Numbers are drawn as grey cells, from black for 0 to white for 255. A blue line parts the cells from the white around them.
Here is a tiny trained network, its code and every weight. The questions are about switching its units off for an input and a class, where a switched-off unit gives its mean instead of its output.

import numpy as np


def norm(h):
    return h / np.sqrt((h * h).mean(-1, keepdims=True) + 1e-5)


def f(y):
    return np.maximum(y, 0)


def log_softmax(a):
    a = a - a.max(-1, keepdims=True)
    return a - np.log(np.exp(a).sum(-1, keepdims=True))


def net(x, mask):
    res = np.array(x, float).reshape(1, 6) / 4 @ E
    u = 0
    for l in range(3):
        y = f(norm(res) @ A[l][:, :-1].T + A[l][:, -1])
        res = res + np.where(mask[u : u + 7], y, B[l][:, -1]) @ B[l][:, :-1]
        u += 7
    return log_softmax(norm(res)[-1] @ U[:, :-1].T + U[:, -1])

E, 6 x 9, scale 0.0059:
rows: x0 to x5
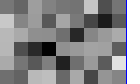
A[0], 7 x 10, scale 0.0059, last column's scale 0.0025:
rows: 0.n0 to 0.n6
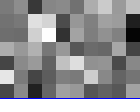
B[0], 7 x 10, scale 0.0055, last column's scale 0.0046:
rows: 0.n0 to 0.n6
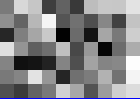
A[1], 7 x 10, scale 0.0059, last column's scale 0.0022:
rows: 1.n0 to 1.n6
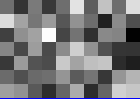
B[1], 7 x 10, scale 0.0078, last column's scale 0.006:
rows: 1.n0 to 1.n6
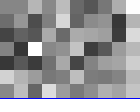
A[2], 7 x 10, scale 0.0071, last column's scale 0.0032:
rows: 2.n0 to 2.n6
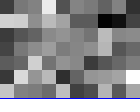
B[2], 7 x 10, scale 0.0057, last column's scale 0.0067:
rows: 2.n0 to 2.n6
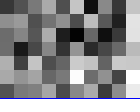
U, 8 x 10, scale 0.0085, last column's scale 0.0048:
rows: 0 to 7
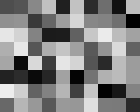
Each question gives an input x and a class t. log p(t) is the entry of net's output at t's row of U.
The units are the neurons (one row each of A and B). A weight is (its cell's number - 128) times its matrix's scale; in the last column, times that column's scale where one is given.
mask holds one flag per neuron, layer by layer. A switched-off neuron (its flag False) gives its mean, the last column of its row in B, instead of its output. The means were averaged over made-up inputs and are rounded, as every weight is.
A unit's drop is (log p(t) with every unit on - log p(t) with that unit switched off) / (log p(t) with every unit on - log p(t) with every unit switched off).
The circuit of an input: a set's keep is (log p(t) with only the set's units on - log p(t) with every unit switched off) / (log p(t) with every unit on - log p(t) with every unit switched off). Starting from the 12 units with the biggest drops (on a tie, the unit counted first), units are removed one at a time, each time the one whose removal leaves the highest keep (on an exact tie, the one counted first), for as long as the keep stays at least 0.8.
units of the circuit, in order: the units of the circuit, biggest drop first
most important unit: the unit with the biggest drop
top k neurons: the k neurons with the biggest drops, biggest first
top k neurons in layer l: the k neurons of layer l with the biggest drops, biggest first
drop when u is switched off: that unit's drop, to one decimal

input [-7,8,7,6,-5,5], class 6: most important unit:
2.n1
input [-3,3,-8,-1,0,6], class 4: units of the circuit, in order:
[1.n0 2.n4]
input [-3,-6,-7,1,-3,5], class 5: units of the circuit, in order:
[0.n4 1.n4]
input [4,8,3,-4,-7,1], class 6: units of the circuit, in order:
[2.n1 0.n3]
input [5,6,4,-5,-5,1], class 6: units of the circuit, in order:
[0.n3 2.n1]
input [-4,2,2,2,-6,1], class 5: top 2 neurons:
[1.n4 2.n5]
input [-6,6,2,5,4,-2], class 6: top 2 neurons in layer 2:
[2.n6 2.n1]
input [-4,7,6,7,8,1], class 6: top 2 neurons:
[1.n1 0.n3]
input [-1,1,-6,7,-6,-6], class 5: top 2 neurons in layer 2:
[2.n5 2.n2]
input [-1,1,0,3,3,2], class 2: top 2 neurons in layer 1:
[1.n2 1.n3]
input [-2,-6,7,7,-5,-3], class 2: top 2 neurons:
[0.n0 0.n5]
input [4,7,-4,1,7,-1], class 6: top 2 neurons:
[1.n1 2.n1]
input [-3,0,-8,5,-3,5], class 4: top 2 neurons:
[1.n3 1.n0]
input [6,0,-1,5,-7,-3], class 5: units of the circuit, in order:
[1.n4]
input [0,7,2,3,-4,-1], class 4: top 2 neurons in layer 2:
[2.n4 2.n2]
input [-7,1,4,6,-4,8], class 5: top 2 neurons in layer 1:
[1.n3 1.n5]
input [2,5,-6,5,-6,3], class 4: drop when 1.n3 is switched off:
0.1
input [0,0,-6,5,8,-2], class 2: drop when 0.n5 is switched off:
0.2
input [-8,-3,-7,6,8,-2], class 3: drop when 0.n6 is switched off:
0.2
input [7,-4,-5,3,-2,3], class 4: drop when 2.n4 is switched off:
0.1
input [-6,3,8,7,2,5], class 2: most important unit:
0.n5
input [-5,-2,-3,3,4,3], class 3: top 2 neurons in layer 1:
[1.n6 1.n0]
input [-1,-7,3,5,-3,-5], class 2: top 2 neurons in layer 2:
[2.n5 2.n0]
